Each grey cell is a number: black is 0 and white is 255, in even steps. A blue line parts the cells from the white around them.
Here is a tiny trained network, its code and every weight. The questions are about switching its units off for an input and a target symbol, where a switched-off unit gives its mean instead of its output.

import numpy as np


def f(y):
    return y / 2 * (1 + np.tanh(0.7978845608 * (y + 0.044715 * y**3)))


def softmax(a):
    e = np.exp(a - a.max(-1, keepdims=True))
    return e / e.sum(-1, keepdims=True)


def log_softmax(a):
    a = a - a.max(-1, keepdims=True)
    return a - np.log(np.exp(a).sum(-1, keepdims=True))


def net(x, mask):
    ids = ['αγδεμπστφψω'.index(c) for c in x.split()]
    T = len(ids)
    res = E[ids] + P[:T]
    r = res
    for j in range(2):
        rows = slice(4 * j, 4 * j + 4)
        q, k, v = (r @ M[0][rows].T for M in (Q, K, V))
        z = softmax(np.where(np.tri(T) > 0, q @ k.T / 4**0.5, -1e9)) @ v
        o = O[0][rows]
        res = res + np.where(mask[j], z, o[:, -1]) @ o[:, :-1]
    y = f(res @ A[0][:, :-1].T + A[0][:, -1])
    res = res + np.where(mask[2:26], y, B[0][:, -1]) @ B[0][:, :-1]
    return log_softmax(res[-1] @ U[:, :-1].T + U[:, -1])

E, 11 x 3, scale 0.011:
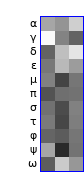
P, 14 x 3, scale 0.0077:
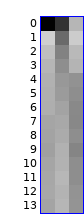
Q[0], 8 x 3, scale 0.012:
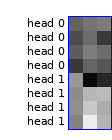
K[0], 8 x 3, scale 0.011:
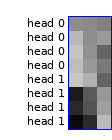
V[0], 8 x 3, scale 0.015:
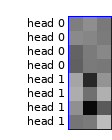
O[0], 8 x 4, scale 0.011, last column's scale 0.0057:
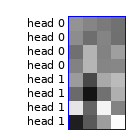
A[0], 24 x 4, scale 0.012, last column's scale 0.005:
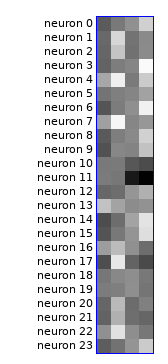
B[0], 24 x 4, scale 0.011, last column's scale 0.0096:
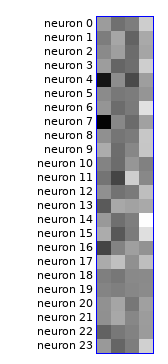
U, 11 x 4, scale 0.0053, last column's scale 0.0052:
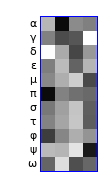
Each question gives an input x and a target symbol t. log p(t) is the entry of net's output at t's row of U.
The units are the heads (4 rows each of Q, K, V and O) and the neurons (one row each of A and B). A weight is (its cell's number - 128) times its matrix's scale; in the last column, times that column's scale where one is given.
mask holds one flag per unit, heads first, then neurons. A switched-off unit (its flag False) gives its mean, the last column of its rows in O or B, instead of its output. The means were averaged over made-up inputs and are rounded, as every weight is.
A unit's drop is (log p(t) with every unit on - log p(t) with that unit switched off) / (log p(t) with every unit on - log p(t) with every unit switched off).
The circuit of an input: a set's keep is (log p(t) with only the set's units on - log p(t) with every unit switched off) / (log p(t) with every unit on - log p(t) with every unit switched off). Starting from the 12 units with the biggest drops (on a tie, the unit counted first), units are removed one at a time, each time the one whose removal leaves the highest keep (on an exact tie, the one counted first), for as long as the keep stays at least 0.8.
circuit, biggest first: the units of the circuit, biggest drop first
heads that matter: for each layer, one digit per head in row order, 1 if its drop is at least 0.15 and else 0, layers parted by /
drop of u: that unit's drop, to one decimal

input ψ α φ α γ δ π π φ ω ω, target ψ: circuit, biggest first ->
head 1
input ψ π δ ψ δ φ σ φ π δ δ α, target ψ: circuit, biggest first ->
head 1; neuron 13
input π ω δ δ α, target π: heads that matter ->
11
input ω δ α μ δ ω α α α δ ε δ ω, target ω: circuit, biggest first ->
head 1; neuron 17; neuron 4
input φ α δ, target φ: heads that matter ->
11
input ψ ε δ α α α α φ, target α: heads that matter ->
01
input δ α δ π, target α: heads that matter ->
01
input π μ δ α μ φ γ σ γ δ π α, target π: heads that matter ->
01
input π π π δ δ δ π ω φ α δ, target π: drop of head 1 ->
0.9
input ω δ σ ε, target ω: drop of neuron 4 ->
0.1
